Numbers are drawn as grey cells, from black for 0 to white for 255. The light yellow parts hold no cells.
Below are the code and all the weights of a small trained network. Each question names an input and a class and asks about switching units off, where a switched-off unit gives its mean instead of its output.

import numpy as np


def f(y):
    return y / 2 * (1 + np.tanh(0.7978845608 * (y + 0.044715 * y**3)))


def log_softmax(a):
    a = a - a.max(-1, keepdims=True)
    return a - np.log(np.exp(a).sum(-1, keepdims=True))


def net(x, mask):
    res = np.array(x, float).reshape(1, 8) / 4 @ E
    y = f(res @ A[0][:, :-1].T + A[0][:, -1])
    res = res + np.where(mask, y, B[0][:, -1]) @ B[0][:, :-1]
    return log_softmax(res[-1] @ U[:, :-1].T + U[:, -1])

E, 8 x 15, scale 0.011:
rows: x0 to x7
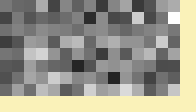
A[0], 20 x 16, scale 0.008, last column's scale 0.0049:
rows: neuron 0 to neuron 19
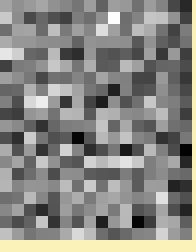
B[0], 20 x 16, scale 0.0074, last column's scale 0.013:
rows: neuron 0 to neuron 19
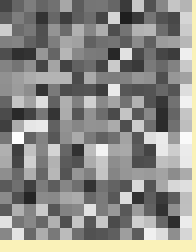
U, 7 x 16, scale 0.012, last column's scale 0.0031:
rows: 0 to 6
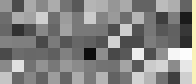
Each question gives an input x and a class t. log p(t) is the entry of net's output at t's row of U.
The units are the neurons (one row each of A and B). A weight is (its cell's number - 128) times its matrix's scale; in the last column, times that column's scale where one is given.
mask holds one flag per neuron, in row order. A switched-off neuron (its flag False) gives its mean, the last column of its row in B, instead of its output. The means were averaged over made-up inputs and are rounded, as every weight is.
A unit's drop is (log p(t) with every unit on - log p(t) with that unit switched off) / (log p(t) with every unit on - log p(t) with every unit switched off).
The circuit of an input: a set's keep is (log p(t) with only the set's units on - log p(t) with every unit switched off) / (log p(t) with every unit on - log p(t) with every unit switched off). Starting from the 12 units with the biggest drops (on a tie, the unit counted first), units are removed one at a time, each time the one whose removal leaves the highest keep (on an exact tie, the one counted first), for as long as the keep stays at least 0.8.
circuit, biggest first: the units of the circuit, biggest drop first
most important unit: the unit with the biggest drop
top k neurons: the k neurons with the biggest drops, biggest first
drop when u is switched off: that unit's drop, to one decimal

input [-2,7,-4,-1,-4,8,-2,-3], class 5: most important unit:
neuron 11
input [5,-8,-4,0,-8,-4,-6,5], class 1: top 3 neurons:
[neuron 17; neuron 10; neuron 6]
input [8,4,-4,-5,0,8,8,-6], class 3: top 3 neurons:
[neuron 7; neuron 19; neuron 5]
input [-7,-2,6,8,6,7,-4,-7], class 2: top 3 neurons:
[neuron 9; neuron 16; neuron 13]
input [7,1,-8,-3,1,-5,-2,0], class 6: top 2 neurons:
[neuron 18; neuron 11]
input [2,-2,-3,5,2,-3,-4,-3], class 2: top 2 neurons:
[neuron 16; neuron 9]
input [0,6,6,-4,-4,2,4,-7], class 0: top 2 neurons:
[neuron 12; neuron 15]
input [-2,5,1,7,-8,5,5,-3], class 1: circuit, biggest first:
[neuron 10; neuron 17]
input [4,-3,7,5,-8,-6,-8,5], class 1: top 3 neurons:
[neuron 17; neuron 10; neuron 7]
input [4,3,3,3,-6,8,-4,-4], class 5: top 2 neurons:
[neuron 11; neuron 8]
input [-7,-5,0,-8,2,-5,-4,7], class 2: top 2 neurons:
[neuron 4; neuron 12]
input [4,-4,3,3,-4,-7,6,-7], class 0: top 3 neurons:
[neuron 12; neuron 11; neuron 14]
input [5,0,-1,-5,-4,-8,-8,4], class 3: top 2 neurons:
[neuron 1; neuron 11]
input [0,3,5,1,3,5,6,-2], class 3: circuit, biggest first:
[neuron 7]
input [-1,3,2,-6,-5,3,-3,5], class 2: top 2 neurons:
[neuron 4; neuron 12]
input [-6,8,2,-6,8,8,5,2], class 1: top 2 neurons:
[neuron 8; neuron 15]
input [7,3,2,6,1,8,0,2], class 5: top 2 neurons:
[neuron 11; neuron 4]
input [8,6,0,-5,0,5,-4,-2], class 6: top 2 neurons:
[neuron 18; neuron 15]
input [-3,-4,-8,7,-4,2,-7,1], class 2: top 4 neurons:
[neuron 16; neuron 9; neuron 7; neuron 5]
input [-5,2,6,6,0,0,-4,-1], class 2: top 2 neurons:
[neuron 9; neuron 18]
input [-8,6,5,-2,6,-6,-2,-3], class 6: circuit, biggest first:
[neuron 15]
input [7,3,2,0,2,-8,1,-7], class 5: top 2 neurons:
[neuron 19; neuron 13]
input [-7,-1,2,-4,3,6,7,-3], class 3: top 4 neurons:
[neuron 7; neuron 18; neuron 5; neuron 19]
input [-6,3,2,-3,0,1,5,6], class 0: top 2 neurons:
[neuron 18; neuron 13]
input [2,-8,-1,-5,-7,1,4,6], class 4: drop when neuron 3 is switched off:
0.2
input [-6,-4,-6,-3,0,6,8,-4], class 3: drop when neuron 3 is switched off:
0.0
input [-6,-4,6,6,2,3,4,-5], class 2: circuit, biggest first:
[neuron 9]
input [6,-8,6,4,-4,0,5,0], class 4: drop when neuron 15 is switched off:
0.7
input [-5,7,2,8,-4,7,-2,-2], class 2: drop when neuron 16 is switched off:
0.1
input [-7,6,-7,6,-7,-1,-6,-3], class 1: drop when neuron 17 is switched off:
0.2
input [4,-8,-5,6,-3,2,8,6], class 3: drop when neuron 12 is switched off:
0.1
